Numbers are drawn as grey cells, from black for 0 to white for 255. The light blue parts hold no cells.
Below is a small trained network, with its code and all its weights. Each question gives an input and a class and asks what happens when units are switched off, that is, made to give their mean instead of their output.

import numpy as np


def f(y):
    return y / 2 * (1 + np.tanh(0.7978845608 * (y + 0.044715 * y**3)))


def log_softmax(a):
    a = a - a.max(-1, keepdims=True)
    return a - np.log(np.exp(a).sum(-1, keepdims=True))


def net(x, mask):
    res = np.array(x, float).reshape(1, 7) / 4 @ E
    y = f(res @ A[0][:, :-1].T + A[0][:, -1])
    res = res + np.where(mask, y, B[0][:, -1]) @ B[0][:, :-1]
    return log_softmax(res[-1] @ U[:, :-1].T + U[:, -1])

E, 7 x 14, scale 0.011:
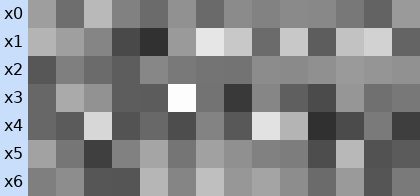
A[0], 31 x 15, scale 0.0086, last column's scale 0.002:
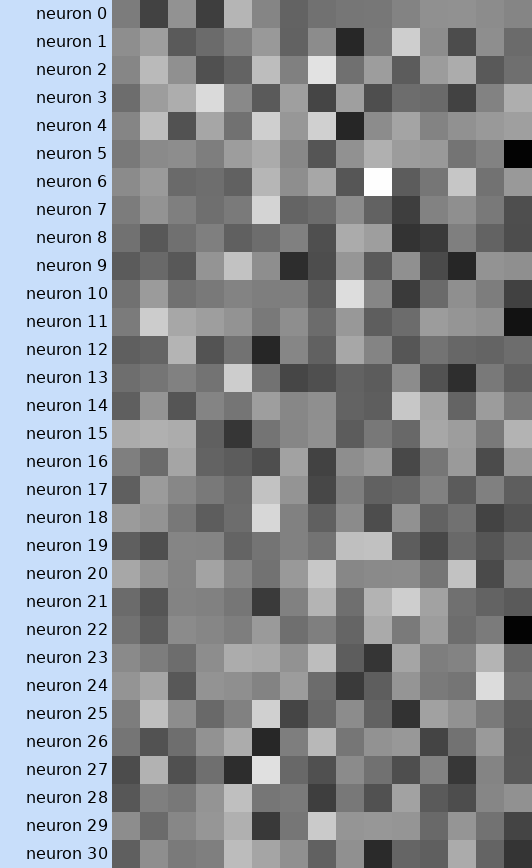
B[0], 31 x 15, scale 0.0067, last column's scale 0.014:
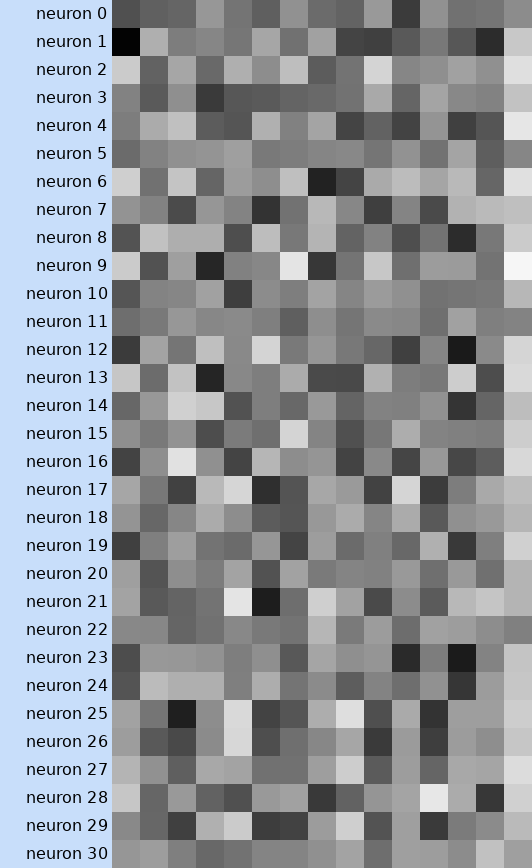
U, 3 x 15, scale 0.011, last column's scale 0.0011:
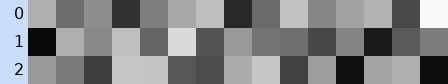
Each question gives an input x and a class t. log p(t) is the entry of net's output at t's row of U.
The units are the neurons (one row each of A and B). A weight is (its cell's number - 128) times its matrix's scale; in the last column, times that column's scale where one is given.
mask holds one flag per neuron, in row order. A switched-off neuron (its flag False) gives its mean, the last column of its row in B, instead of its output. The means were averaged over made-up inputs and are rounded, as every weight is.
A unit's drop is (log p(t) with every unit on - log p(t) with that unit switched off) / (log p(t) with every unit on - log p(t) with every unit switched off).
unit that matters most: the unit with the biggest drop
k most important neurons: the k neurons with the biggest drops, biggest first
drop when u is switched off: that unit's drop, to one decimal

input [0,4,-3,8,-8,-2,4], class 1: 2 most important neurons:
(neuron 4; neuron 1)
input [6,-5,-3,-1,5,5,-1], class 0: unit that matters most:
neuron 9
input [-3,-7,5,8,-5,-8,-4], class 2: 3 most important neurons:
(neuron 17; neuron 25; neuron 27)
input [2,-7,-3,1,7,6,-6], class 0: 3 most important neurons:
(neuron 9; neuron 13; neuron 28)
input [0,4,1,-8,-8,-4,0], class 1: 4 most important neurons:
(neuron 4; neuron 1; neuron 23; neuron 24)
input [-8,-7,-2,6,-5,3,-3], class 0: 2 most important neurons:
(neuron 9; neuron 28)
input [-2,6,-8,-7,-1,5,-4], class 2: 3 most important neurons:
(neuron 29; neuron 21; neuron 9)
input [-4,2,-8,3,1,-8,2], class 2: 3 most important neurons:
(neuron 9; neuron 28; neuron 13)
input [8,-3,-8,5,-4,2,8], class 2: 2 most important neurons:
(neuron 17; neuron 27)
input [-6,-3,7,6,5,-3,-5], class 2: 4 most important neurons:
(neuron 25; neuron 17; neuron 27; neuron 7)
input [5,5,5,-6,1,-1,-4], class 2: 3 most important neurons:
(neuron 21; neuron 9; neuron 29)
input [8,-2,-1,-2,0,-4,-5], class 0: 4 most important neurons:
(neuron 25; neuron 17; neuron 27; neuron 7)
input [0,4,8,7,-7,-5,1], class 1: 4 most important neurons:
(neuron 4; neuron 1; neuron 14; neuron 24)
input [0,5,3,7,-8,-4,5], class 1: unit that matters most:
neuron 4
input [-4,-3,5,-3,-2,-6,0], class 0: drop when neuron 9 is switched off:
0.1
